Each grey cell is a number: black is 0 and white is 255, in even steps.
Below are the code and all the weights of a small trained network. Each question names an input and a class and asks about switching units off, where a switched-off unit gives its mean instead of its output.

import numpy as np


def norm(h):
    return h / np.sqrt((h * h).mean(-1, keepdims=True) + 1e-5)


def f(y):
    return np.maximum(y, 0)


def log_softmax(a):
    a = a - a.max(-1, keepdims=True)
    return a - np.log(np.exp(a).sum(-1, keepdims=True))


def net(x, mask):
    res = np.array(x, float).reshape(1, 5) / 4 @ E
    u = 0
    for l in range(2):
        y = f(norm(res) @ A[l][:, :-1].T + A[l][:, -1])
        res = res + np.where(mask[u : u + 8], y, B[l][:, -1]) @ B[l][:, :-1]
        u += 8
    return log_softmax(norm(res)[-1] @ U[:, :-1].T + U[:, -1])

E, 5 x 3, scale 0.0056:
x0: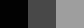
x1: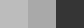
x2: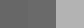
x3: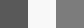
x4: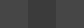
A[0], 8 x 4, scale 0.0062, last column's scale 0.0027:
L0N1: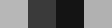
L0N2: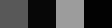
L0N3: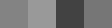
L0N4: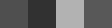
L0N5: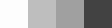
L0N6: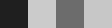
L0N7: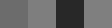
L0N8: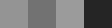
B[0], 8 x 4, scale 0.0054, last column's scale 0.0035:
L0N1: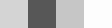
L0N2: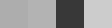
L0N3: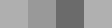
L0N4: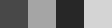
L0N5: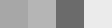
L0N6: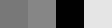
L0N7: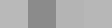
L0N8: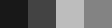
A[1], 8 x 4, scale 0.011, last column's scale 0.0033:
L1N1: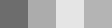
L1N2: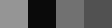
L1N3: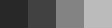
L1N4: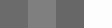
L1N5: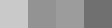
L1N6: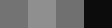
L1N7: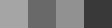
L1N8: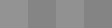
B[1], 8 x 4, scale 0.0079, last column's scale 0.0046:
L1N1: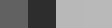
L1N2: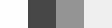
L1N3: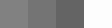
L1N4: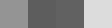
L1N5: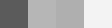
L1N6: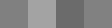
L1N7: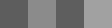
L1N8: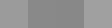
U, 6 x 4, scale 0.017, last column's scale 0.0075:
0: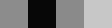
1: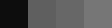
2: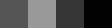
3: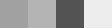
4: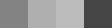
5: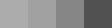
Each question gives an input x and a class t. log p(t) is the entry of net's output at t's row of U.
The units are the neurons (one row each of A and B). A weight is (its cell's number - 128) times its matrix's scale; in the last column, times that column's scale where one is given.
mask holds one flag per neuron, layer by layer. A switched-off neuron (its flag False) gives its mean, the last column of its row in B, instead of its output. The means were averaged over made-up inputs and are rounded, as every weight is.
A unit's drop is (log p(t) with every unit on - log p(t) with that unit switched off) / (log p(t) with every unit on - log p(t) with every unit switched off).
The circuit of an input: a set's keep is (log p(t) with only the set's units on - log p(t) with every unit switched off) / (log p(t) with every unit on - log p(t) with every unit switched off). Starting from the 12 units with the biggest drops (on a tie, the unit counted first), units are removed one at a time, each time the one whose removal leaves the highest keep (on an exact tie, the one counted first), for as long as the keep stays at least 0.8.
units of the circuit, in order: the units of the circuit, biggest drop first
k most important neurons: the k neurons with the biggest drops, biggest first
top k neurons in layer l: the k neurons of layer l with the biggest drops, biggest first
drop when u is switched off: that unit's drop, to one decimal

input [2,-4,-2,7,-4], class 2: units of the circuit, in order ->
L0N6, L1N2
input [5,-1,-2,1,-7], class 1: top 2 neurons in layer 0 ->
L0N1, L0N6
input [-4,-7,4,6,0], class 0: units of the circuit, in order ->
L1N1
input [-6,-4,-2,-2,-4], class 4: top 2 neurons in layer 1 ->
L1N5, L1N2
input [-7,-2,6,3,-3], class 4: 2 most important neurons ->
L1N1, L0N6
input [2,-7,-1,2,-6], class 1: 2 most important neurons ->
L1N2, L0N1
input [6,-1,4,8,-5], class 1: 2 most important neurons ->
L1N1, L0N6
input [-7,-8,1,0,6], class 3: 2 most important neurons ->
L0N2, L1N1
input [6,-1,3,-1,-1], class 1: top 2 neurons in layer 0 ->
L0N4, L0N1
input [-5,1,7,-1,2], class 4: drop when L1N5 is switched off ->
0.4
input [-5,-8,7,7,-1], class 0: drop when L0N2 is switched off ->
0.1
